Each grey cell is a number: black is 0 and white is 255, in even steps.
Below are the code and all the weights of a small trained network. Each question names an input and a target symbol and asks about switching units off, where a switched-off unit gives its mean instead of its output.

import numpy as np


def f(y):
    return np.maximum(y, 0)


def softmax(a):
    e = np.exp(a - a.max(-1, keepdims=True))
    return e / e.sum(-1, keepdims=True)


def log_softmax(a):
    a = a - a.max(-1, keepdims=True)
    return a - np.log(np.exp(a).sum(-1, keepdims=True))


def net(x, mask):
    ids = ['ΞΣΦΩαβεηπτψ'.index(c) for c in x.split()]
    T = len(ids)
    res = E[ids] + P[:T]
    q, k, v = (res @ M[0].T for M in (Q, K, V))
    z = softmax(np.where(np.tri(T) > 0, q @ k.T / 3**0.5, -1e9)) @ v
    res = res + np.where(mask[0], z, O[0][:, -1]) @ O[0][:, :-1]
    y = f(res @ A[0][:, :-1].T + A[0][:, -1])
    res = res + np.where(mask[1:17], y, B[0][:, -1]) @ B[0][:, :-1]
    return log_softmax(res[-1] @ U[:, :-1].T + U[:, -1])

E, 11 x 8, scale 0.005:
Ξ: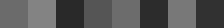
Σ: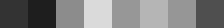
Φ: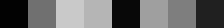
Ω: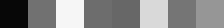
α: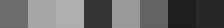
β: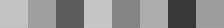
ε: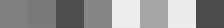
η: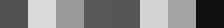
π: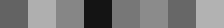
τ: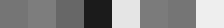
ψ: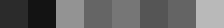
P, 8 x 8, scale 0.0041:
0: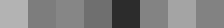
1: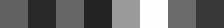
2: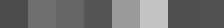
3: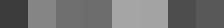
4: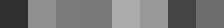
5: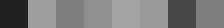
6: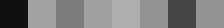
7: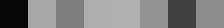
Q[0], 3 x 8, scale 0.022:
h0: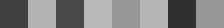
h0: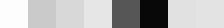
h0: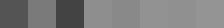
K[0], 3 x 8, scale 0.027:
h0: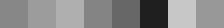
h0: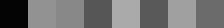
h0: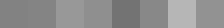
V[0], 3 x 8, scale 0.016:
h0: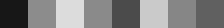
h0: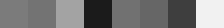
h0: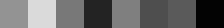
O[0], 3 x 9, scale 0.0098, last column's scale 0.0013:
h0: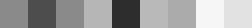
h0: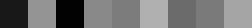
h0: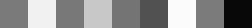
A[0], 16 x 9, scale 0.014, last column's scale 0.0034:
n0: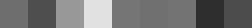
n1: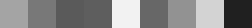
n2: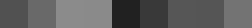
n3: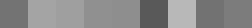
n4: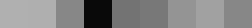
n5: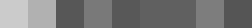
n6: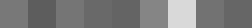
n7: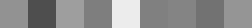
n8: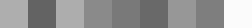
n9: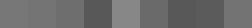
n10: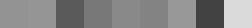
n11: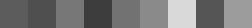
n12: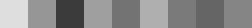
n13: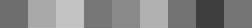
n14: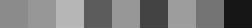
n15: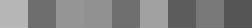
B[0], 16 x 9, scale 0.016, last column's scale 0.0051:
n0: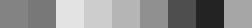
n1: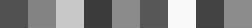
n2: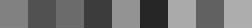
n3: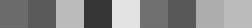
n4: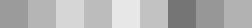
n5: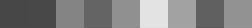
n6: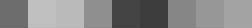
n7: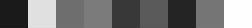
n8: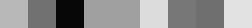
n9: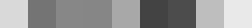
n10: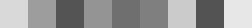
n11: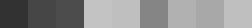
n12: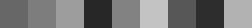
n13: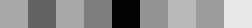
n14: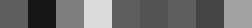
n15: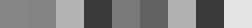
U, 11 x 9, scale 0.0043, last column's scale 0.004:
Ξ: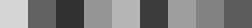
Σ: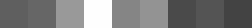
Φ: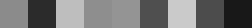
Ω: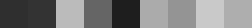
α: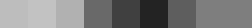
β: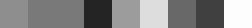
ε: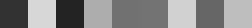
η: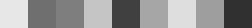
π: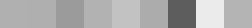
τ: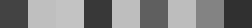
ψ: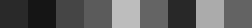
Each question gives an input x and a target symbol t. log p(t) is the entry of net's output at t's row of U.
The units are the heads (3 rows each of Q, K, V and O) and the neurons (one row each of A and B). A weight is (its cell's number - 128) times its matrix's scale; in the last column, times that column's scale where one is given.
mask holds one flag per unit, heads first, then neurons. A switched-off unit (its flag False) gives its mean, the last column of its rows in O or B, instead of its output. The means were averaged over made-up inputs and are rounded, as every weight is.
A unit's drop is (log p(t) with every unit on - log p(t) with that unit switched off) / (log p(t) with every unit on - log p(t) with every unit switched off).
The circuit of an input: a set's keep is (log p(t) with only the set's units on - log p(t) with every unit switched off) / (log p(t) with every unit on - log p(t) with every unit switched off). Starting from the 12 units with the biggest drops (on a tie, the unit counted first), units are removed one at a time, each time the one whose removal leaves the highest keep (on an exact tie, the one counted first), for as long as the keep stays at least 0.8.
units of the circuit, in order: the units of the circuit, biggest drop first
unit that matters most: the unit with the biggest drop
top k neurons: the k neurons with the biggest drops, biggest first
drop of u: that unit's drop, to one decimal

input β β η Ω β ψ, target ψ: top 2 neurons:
(n10 n15)
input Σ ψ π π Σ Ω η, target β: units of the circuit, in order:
(h0 n8 n15)
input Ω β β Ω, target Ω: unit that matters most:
n13
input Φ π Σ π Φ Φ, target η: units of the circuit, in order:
(h0 n8)
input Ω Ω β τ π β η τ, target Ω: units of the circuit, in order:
(h0 n8)
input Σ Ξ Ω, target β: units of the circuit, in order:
(h0 n8 n15)
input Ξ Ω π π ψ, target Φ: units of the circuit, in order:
(h0 n14 n7)
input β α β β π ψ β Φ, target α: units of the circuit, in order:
(h0 n9 n8)
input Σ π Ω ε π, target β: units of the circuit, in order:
(h0 n15 n8)
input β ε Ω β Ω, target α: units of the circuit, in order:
(h0 n9 n7 n13)
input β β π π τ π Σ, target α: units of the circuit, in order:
(h0 n7 n8 n9)
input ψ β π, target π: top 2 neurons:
(n4 n15)
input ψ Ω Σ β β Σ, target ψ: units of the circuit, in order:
(h0 n10)
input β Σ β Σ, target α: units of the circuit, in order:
(h0 n7 n9)
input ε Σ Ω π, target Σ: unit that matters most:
n14
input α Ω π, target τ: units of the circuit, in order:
(n3 h0)
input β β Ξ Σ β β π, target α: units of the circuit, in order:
(h0 n8 n9)
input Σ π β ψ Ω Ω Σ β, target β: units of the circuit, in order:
(h0 n15 n8)
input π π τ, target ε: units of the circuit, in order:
(h0 n9)
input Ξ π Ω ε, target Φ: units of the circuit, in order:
(h0 n3 n14 n10)
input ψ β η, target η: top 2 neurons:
(n13 n7)
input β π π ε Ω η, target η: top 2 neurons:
(n13 n10)
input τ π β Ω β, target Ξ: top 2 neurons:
(n9 n10)
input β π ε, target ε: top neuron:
(n7)
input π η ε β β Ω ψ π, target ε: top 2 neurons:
(n9 n3)
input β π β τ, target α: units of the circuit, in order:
(h0 n7 n9)
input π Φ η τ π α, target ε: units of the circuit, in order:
(h0)
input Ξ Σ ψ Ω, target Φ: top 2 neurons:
(n3 n14)
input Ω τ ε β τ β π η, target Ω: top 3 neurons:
(n10 n8 n9)
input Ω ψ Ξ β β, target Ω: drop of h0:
0.8
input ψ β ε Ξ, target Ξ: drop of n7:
0.2
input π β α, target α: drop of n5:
0.1
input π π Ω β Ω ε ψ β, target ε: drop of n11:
-0.1
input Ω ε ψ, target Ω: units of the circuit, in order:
(h0)
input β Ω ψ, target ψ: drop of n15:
0.2
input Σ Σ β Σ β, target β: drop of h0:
0.5
